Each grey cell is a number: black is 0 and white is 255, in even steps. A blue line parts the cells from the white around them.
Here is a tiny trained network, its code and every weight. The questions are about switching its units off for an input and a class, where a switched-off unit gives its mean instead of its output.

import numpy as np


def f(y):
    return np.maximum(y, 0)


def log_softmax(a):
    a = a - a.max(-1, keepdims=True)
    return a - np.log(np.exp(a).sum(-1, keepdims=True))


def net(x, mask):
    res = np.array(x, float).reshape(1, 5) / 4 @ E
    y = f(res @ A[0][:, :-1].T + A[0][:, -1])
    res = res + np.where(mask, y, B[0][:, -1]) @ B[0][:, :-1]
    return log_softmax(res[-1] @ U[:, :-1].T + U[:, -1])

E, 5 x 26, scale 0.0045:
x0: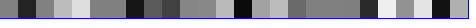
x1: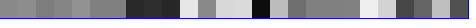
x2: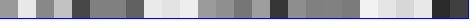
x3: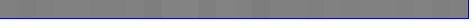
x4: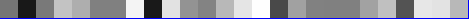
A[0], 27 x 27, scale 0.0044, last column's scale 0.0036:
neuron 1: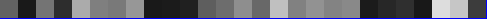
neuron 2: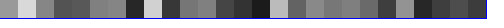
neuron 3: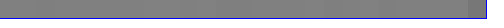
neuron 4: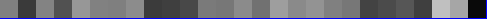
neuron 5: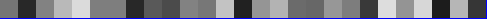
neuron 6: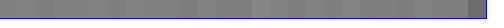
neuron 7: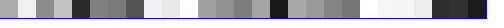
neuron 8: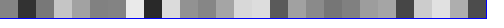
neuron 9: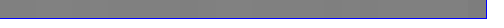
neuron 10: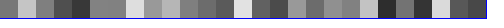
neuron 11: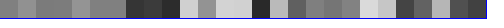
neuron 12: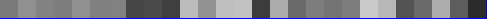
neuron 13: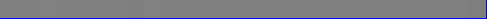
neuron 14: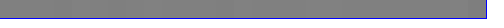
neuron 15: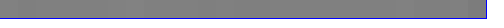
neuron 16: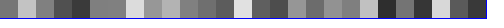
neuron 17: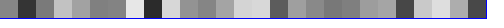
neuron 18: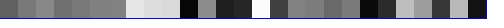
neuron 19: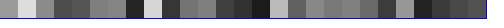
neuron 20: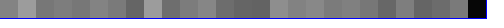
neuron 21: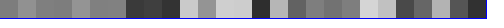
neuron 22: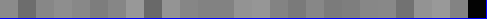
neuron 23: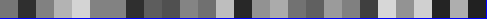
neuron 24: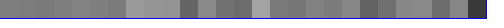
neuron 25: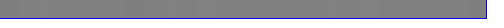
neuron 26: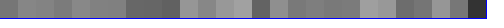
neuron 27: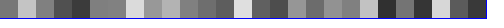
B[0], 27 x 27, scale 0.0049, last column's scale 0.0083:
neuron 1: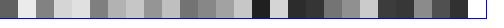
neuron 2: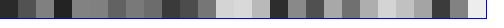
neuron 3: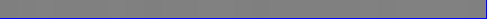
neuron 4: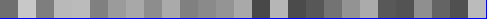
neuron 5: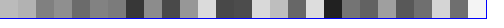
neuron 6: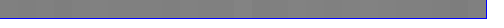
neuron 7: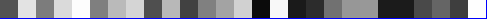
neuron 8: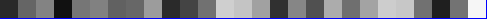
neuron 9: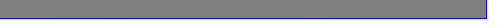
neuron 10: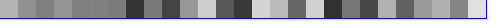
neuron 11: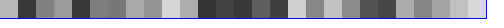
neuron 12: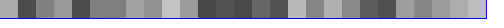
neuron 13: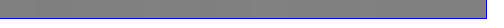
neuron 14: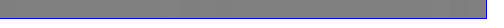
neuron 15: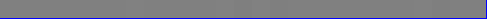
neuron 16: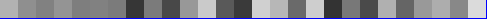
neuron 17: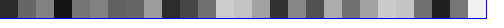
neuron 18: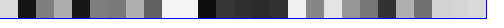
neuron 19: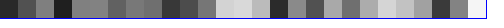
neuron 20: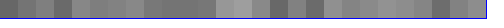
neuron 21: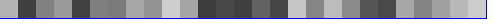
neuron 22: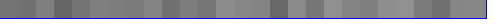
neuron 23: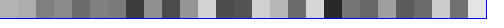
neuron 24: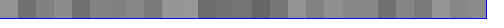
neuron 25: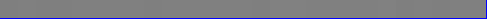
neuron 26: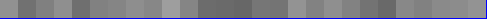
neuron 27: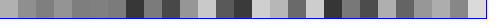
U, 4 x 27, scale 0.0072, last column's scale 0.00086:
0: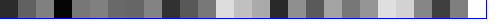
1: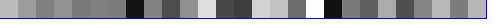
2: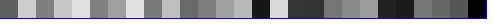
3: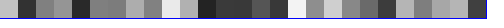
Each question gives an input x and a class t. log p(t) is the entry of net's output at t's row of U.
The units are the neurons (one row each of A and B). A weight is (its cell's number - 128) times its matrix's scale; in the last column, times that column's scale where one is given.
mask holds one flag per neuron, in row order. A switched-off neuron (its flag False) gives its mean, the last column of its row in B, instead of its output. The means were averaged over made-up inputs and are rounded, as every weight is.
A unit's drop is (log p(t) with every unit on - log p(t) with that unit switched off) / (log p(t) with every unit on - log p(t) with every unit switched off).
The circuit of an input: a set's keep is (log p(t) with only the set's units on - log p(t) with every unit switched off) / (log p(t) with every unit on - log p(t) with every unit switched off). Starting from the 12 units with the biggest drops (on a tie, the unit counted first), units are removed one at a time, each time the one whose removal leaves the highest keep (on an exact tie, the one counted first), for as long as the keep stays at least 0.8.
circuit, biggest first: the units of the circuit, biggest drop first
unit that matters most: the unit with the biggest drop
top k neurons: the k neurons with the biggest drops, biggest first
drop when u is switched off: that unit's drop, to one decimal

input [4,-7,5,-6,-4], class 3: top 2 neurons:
(neuron 18; neuron 1)
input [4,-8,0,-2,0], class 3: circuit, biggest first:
(neuron 18)
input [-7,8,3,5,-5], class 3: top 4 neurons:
(neuron 11; neuron 21; neuron 12; neuron 5)
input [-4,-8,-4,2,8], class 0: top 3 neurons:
(neuron 8; neuron 17; neuron 11)
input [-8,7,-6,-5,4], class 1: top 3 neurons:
(neuron 10; neuron 16; neuron 27)
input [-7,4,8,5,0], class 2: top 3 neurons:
(neuron 7; neuron 5; neuron 23)
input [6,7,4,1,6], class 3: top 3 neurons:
(neuron 11; neuron 21; neuron 12)
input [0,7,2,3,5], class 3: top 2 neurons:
(neuron 11; neuron 21)
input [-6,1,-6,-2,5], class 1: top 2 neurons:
(neuron 10; neuron 16)
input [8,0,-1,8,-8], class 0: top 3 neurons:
(neuron 19; neuron 2; neuron 10)
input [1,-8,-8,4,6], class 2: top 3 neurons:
(neuron 1; neuron 4; neuron 11)
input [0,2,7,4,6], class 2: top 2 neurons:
(neuron 7; neuron 19)
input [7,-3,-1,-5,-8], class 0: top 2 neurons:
(neuron 19; neuron 2)
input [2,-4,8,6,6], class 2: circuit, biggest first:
(neuron 7)
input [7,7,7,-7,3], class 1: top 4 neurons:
(neuron 5; neuron 23; neuron 1; neuron 18)
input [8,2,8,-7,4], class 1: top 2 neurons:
(neuron 5; neuron 23)
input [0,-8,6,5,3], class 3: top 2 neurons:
(neuron 18; neuron 1)
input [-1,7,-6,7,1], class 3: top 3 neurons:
(neuron 11; neuron 21; neuron 7)
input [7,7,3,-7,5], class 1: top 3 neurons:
(neuron 5; neuron 23; neuron 18)
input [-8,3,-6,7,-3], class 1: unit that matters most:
neuron 10
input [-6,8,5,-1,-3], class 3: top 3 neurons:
(neuron 11; neuron 21; neuron 12)
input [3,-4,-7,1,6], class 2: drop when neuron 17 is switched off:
-0.1
